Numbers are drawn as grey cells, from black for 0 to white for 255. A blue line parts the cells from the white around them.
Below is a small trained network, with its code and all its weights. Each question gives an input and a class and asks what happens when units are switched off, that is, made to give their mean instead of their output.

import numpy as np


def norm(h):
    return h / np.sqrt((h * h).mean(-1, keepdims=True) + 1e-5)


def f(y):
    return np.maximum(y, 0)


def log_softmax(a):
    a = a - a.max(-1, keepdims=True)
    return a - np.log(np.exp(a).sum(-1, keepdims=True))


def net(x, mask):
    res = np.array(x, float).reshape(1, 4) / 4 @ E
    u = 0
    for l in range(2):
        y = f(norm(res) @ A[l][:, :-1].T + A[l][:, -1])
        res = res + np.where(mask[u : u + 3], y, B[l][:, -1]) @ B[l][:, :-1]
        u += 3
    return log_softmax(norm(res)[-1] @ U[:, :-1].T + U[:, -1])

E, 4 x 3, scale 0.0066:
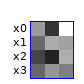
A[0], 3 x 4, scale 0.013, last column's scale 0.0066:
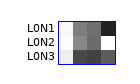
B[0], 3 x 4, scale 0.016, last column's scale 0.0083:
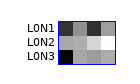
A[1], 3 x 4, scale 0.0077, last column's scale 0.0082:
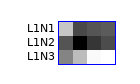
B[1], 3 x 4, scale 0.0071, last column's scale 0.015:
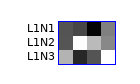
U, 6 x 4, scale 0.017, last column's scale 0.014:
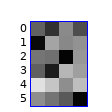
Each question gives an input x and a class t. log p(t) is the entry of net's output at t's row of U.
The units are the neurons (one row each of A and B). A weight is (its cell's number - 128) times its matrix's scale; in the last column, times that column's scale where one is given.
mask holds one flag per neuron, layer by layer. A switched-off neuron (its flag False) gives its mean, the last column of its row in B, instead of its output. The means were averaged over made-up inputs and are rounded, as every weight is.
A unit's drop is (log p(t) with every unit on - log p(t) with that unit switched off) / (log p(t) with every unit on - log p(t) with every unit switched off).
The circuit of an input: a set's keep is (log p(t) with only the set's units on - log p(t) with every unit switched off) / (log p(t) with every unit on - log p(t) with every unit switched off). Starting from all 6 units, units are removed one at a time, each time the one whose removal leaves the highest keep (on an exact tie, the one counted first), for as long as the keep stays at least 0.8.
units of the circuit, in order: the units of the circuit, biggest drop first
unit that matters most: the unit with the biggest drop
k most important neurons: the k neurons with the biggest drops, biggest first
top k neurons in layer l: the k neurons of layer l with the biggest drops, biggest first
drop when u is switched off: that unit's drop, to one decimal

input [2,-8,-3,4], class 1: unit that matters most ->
L0N3
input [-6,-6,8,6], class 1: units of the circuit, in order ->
L0N2, L1N3, L1N2
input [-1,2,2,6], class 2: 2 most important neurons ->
L0N2, L0N3
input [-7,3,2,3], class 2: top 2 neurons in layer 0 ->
L0N2, L0N3
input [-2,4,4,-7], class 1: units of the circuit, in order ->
L0N2, L1N3
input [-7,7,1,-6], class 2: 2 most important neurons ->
L0N2, L1N2
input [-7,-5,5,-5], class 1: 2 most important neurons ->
L1N3, L0N2
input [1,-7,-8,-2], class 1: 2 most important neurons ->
L0N3, L0N1
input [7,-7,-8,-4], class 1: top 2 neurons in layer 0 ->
L0N3, L0N1
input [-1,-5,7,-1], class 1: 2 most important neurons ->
L0N2, L1N3
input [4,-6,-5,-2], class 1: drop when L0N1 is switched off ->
0.2
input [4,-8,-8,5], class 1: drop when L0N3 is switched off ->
0.6
